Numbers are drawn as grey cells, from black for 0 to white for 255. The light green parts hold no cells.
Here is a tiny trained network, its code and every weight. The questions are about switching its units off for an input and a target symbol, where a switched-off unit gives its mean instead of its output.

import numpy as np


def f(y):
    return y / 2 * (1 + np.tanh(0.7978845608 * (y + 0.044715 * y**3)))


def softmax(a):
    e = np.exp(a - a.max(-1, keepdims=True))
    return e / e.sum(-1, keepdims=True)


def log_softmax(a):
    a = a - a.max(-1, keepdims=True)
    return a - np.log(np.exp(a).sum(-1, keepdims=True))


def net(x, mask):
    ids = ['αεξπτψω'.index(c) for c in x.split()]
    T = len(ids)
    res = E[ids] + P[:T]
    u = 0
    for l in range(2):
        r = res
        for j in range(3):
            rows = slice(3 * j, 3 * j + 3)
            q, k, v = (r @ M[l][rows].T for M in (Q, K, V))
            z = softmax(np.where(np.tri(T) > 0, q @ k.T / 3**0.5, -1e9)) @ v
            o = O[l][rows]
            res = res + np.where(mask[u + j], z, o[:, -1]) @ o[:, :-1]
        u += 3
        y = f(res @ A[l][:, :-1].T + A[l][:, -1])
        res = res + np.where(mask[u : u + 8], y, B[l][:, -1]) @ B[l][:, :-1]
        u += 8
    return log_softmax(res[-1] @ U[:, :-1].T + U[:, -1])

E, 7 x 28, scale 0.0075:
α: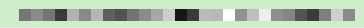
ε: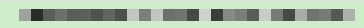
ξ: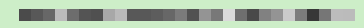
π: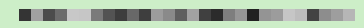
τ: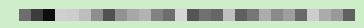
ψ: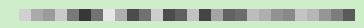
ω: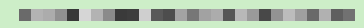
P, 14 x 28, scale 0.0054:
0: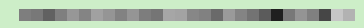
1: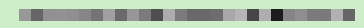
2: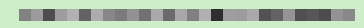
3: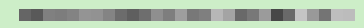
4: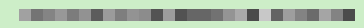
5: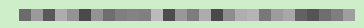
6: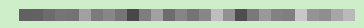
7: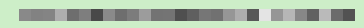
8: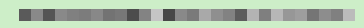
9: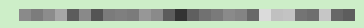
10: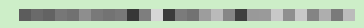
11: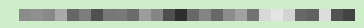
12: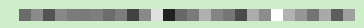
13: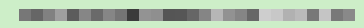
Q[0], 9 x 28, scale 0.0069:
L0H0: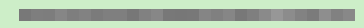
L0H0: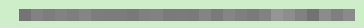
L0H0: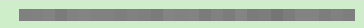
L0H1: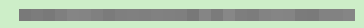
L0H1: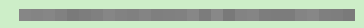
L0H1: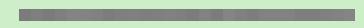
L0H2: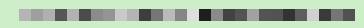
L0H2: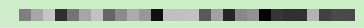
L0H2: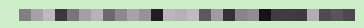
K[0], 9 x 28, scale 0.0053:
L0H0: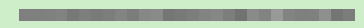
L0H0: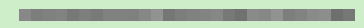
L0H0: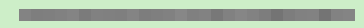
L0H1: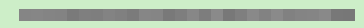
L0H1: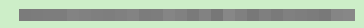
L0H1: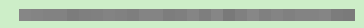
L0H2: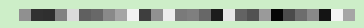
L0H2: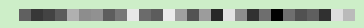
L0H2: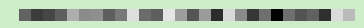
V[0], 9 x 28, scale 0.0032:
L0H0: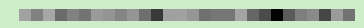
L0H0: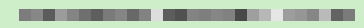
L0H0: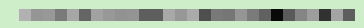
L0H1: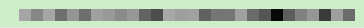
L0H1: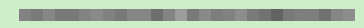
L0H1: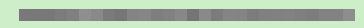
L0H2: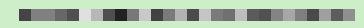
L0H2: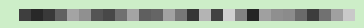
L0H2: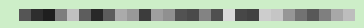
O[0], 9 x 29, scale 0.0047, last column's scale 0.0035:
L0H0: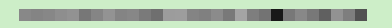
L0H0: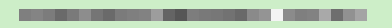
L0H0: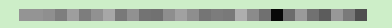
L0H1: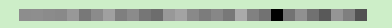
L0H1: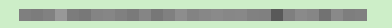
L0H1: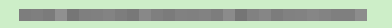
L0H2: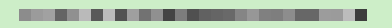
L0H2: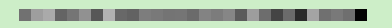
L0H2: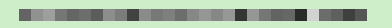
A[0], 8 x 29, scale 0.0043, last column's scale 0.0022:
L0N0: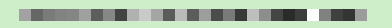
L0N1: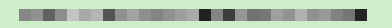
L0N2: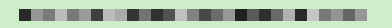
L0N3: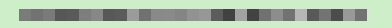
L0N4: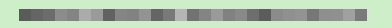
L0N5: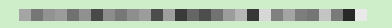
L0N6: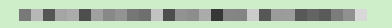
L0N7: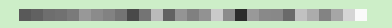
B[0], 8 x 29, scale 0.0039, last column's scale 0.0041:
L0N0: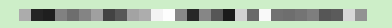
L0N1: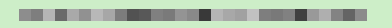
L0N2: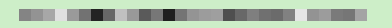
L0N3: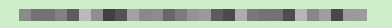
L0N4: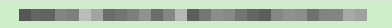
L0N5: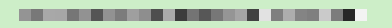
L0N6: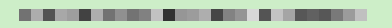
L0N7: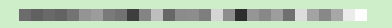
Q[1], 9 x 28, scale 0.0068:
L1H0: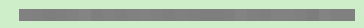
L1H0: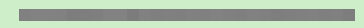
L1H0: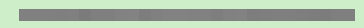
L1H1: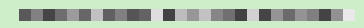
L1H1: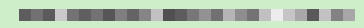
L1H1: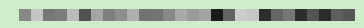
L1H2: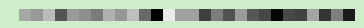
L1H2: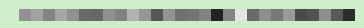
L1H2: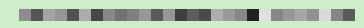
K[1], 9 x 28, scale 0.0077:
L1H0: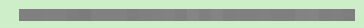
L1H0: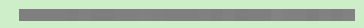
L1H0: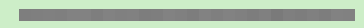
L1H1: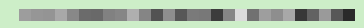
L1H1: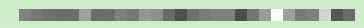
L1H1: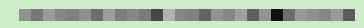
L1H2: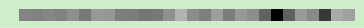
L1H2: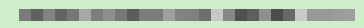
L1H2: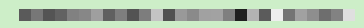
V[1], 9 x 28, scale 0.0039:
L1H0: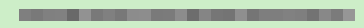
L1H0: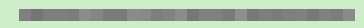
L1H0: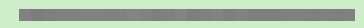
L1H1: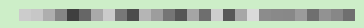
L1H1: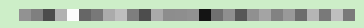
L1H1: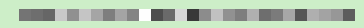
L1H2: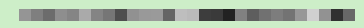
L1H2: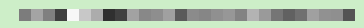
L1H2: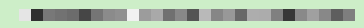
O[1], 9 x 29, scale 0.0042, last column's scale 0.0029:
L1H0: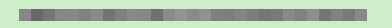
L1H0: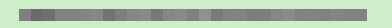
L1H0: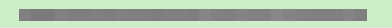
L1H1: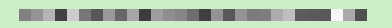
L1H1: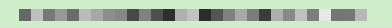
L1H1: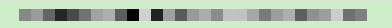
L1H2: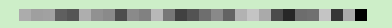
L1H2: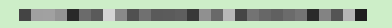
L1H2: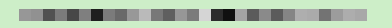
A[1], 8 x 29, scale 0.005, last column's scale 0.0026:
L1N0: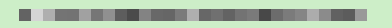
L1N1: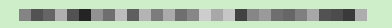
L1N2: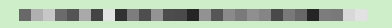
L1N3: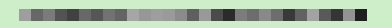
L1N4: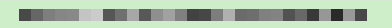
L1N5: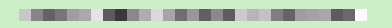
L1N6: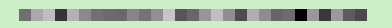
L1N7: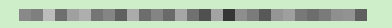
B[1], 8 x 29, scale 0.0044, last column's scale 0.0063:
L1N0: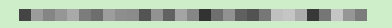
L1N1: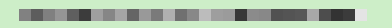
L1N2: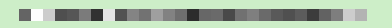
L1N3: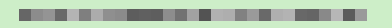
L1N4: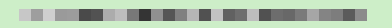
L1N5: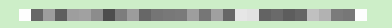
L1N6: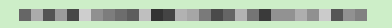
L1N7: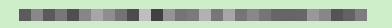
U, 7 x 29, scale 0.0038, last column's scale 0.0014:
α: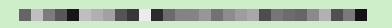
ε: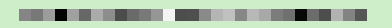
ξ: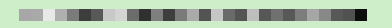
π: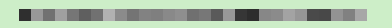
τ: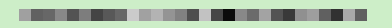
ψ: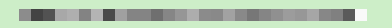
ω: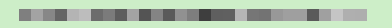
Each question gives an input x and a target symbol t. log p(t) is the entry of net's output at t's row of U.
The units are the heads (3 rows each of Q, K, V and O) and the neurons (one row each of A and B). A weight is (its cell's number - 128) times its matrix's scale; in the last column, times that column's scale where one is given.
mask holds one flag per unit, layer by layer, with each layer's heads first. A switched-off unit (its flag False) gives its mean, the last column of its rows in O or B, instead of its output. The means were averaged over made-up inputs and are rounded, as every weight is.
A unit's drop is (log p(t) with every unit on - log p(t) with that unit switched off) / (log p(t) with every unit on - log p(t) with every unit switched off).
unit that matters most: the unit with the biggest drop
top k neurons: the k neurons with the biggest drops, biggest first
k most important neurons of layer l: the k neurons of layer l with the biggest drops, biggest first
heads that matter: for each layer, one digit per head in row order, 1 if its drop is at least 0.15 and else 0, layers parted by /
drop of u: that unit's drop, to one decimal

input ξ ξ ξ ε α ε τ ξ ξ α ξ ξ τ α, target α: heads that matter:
001 / 010
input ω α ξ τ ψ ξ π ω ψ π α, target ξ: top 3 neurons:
L1N4, L0N5, L0N7
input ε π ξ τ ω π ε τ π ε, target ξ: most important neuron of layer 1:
L1N4
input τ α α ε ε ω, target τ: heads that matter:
000 / 011
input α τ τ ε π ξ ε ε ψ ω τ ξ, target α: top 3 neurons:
L0N7, L0N5, L0N4
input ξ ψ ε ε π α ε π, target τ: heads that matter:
000 / 011
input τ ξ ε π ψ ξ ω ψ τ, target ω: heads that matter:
000 / 010
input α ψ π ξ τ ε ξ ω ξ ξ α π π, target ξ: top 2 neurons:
L1N4, L0N1
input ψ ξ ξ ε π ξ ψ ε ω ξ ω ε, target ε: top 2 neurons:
L0N7, L0N5
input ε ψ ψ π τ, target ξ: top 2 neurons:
L1N4, L0N7
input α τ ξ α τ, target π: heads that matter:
000 / 001
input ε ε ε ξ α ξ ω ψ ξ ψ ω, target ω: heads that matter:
001 / 010
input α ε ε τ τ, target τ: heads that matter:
001 / 001
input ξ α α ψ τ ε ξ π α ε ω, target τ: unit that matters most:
L1H1
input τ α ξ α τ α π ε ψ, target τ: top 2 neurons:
L0N5, L0N0
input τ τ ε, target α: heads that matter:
000 / 011
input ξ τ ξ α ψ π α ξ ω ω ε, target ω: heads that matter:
001 / 000
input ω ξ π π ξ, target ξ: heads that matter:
000 / 011
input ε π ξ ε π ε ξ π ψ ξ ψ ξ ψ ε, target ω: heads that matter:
000 / 010
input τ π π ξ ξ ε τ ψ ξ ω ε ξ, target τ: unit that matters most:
L1H2
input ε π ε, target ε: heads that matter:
001 / 001
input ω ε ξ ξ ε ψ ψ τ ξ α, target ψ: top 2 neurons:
L1N2, L0N5
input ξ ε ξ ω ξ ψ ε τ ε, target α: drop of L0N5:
0.4
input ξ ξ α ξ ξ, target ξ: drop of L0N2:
0.7
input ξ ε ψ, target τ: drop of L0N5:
0.2
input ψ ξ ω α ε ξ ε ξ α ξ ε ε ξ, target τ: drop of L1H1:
0.5
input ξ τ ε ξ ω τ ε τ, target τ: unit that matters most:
L1H2
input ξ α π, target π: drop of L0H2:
0.2
